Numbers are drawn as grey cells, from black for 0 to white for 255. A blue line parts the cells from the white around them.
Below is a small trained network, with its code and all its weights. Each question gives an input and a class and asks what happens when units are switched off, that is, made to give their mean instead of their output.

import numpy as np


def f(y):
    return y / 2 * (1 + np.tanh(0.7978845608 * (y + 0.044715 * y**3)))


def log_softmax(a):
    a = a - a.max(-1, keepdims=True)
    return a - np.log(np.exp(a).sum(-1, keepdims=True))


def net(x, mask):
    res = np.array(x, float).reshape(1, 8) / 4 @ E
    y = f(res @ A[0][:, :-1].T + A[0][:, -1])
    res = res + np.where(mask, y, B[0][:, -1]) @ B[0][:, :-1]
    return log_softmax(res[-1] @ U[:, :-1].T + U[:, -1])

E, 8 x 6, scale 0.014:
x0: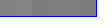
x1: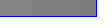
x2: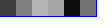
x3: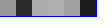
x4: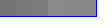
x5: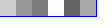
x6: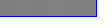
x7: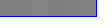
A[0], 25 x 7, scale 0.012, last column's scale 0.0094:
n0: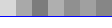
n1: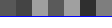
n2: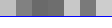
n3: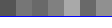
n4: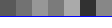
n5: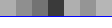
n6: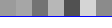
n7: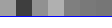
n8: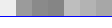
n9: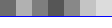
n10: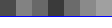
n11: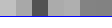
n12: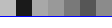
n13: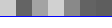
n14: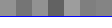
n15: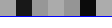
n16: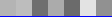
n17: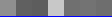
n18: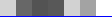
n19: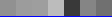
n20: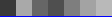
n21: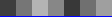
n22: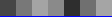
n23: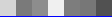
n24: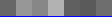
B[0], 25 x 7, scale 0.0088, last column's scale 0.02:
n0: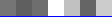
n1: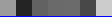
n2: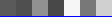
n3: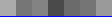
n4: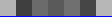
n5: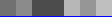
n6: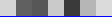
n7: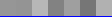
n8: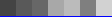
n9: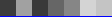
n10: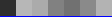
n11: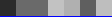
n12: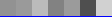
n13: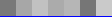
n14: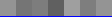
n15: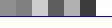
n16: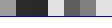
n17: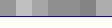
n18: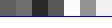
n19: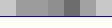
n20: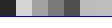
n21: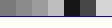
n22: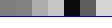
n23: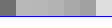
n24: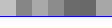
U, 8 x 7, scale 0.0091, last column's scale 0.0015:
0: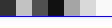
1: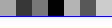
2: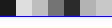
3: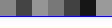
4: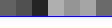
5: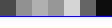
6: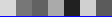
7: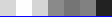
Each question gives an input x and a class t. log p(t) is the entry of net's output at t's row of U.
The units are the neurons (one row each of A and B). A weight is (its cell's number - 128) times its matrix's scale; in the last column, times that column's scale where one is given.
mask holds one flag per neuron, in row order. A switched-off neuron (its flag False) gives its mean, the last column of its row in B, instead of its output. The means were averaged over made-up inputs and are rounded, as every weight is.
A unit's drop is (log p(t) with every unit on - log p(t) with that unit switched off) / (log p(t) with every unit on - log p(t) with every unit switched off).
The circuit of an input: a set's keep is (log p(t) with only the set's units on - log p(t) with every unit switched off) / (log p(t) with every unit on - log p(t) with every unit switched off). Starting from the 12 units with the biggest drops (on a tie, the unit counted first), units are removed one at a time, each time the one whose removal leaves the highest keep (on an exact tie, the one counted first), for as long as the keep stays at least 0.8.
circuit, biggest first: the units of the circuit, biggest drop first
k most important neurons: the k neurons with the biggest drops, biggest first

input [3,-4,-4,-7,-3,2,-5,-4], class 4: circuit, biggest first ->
[n16]
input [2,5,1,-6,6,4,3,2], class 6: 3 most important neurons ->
[n6, n18, n2]
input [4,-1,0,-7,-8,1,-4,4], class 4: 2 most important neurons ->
[n16, n6]
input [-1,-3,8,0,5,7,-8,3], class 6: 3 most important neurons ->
[n6, n16, n15]
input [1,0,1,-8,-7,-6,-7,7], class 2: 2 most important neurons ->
[n20, n18]
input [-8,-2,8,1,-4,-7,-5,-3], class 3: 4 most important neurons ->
[n1, n4, n23, n9]
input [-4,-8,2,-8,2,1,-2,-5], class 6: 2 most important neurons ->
[n16, n6]
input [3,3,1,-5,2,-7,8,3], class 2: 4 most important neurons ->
[n18, n20, n10, n2]
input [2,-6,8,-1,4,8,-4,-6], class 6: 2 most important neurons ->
[n6, n16]
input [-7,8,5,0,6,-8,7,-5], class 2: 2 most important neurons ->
[n20, n10]
